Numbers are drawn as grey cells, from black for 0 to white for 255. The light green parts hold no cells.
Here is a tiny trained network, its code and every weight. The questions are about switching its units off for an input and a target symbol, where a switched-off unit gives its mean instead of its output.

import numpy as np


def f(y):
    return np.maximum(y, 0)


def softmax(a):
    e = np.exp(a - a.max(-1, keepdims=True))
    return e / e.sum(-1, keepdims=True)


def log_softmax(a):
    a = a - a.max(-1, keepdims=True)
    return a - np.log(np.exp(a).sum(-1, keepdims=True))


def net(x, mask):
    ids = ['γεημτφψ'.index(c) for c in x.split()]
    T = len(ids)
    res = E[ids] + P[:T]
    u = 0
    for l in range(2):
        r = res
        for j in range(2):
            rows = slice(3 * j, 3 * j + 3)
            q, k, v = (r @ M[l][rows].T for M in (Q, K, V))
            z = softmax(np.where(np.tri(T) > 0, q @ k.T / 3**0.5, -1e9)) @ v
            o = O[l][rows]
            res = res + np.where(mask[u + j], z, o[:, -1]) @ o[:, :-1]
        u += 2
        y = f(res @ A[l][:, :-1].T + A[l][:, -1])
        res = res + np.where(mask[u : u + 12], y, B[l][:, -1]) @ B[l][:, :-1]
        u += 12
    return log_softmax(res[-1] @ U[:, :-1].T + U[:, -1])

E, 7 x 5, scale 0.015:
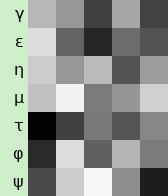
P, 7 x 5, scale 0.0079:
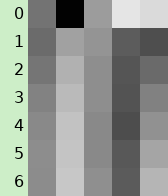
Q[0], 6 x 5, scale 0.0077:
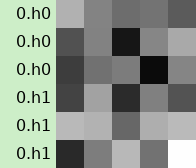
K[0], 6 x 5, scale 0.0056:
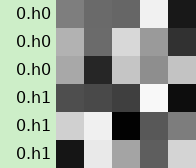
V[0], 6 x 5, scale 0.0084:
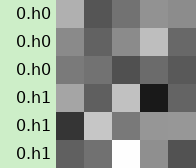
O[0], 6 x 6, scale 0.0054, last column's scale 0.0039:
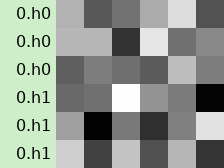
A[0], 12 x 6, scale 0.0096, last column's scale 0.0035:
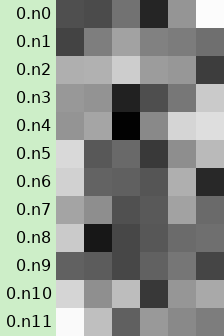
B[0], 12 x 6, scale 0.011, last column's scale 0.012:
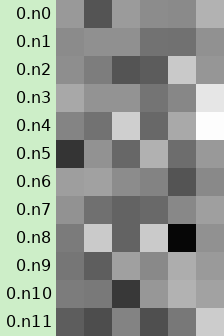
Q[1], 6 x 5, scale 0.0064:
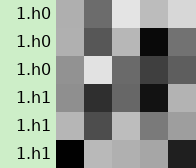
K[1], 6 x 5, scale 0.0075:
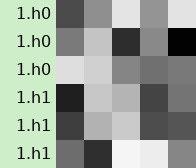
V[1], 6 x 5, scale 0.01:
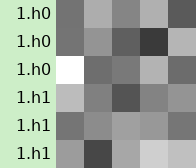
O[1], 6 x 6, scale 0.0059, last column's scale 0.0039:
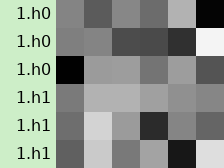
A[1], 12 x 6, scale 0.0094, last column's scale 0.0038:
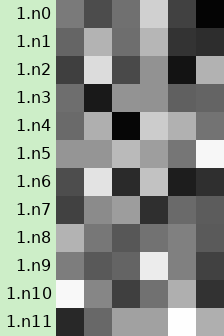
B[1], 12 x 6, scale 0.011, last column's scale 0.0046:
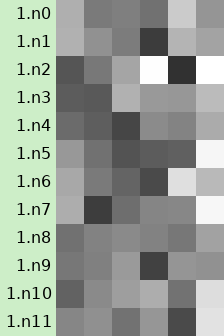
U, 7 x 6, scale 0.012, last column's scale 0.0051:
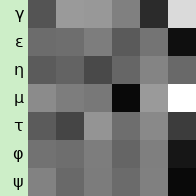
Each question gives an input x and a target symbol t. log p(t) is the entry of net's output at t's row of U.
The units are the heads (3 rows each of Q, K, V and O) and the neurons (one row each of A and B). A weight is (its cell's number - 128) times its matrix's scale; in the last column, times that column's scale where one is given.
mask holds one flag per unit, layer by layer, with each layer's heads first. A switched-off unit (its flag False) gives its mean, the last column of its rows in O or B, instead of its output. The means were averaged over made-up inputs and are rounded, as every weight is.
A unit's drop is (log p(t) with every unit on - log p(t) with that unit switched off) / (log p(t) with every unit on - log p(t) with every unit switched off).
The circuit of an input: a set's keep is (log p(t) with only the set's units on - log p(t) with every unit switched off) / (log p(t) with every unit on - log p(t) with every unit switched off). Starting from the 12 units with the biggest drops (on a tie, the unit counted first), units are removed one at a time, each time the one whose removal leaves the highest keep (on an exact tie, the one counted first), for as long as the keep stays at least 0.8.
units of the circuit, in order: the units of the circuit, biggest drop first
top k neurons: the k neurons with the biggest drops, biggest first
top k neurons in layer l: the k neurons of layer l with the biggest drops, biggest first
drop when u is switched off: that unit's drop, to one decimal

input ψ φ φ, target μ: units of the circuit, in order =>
0.h1; 1.n2
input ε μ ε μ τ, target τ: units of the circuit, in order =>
1.n3; 0.n0
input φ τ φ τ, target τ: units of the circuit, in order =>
0.n0; 1.n3
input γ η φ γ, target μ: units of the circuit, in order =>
1.h1; 1.n2
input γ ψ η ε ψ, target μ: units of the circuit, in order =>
0.h1; 0.n2
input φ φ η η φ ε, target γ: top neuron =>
1.n2
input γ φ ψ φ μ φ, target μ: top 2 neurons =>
1.n2; 0.n10
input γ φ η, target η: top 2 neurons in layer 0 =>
0.n10; 0.n4
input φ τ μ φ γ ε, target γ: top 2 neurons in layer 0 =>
0.n8; 0.n5
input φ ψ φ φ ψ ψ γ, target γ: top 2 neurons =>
1.n2; 0.n8
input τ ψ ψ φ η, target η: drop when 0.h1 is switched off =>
0.1
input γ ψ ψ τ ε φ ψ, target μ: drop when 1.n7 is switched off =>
0.0
